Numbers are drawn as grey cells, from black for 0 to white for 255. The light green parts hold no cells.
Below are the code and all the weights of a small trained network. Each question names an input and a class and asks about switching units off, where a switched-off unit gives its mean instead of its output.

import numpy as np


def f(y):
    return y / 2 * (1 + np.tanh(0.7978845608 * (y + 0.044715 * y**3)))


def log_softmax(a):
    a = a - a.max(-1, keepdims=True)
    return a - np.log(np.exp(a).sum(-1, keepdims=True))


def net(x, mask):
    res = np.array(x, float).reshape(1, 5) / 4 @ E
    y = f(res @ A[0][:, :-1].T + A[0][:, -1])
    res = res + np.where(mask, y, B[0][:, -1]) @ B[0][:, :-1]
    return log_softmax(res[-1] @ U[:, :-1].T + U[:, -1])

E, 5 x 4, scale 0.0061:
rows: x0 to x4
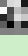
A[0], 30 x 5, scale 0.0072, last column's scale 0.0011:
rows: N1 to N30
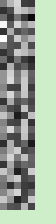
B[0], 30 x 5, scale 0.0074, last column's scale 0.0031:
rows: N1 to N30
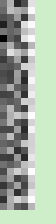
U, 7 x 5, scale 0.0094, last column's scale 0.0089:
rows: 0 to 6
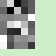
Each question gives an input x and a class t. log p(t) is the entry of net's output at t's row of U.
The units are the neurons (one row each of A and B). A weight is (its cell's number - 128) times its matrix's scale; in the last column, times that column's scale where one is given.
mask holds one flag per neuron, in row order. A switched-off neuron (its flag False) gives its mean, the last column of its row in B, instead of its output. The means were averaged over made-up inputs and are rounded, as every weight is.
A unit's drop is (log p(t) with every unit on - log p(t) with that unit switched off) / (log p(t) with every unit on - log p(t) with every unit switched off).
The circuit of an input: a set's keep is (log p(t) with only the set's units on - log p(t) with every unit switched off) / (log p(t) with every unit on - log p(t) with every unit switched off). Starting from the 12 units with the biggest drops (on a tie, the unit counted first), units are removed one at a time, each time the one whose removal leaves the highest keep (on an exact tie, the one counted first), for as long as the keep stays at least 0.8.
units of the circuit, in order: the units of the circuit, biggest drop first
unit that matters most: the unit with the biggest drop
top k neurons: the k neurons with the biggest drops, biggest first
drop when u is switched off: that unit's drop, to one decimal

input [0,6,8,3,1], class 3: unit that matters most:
N8
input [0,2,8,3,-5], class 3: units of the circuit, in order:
N8, N2
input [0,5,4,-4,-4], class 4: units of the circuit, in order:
N4, N6
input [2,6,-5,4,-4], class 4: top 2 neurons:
N6, N4
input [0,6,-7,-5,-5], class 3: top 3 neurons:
N29, N25, N17
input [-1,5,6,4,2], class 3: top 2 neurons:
N8, N2
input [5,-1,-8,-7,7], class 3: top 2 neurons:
N29, N25
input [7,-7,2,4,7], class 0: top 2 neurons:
N1, N22
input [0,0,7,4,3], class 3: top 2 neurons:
N8, N2
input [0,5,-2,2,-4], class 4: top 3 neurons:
N6, N4, N8
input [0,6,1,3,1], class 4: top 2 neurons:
N6, N4
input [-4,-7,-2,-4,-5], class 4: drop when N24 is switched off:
0.1
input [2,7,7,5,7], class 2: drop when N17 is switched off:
0.2
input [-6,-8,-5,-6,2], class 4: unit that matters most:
N10
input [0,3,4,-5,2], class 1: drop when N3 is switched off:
-0.1
